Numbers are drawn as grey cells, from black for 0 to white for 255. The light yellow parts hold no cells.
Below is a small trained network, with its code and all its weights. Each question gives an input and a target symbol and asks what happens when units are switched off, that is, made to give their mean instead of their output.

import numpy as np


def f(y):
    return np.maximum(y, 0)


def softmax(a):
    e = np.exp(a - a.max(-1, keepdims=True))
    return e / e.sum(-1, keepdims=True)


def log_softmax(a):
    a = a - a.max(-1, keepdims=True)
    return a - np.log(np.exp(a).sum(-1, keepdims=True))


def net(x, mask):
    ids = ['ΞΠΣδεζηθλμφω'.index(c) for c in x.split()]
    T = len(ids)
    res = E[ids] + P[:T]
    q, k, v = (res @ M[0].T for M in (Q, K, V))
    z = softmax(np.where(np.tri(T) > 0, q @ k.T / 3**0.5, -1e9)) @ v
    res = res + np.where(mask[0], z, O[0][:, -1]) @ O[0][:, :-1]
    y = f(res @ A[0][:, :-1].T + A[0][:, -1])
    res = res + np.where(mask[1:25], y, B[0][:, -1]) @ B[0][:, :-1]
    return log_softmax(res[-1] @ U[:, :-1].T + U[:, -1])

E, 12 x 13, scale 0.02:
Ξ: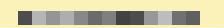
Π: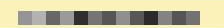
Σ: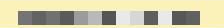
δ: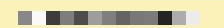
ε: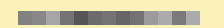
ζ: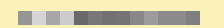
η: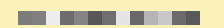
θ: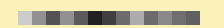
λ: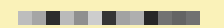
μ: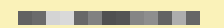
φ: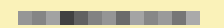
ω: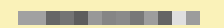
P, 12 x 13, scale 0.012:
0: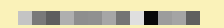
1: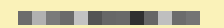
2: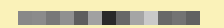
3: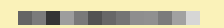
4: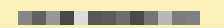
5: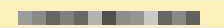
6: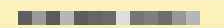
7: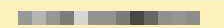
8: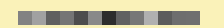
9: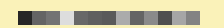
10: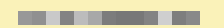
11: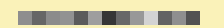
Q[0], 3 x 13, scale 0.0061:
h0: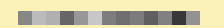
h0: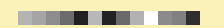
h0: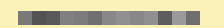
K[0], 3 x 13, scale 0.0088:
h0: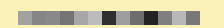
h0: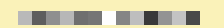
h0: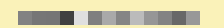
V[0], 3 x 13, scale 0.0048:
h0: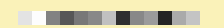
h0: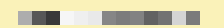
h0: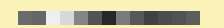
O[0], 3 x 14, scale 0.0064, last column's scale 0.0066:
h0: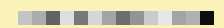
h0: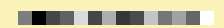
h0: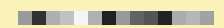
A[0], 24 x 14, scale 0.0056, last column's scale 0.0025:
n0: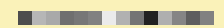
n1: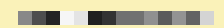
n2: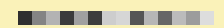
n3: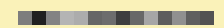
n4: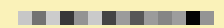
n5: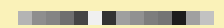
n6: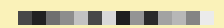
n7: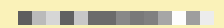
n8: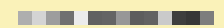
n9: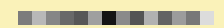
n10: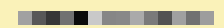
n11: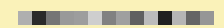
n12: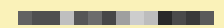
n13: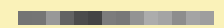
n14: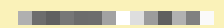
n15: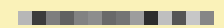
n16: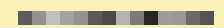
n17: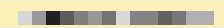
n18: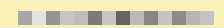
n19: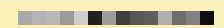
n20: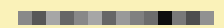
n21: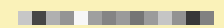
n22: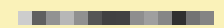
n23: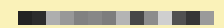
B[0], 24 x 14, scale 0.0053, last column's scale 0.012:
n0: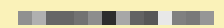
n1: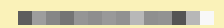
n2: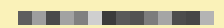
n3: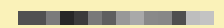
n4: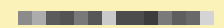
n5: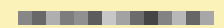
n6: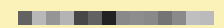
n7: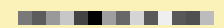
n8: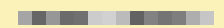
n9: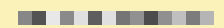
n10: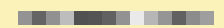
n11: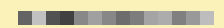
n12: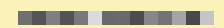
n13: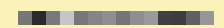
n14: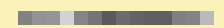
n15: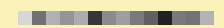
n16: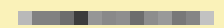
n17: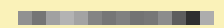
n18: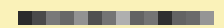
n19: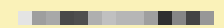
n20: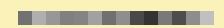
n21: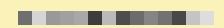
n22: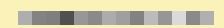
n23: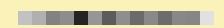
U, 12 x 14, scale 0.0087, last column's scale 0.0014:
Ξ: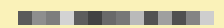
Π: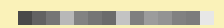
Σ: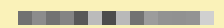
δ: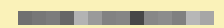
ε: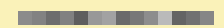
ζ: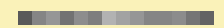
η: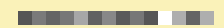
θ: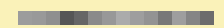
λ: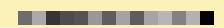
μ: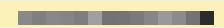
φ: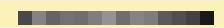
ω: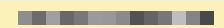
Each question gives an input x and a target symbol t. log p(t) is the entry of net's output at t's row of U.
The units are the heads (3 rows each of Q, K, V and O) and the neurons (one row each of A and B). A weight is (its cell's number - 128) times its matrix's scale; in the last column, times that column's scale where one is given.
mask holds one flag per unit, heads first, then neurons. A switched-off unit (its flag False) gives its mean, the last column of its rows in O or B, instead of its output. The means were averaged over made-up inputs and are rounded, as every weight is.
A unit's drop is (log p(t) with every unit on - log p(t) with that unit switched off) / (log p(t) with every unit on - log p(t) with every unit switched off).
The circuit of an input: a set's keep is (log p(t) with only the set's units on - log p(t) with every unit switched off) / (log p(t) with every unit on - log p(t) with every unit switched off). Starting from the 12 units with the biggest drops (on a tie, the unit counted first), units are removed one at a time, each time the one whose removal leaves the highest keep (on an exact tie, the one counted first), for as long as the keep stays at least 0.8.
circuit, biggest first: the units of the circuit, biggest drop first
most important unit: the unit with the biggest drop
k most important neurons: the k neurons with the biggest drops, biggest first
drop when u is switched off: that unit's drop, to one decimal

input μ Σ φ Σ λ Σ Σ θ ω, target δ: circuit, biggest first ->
(h0 n23)
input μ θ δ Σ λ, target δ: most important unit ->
n7
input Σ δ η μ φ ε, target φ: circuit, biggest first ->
(h0 n13)
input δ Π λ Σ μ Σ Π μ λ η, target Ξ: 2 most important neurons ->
(n7 n22)
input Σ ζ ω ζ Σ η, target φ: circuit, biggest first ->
(h0 n2)
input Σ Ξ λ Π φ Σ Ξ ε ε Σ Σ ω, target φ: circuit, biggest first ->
(h0 n2)
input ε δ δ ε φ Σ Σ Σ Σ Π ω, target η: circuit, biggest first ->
(n7 n23 n8)
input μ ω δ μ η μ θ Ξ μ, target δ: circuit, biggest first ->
(h0 n11 n1)
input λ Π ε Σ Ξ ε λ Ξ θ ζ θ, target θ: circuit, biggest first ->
(n19 n22)
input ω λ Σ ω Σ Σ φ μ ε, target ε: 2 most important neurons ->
(n13 n6)
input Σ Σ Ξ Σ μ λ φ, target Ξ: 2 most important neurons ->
(n12 n8)
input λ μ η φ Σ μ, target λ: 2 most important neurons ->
(n3 n11)
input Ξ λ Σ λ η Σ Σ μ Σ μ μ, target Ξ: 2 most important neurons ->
(n7 n6)
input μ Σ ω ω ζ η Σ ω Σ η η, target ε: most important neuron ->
(n7)
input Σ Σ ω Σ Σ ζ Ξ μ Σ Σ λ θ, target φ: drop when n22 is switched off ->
-0.1
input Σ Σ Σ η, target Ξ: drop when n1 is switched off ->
-0.1
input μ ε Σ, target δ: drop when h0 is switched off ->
0.7
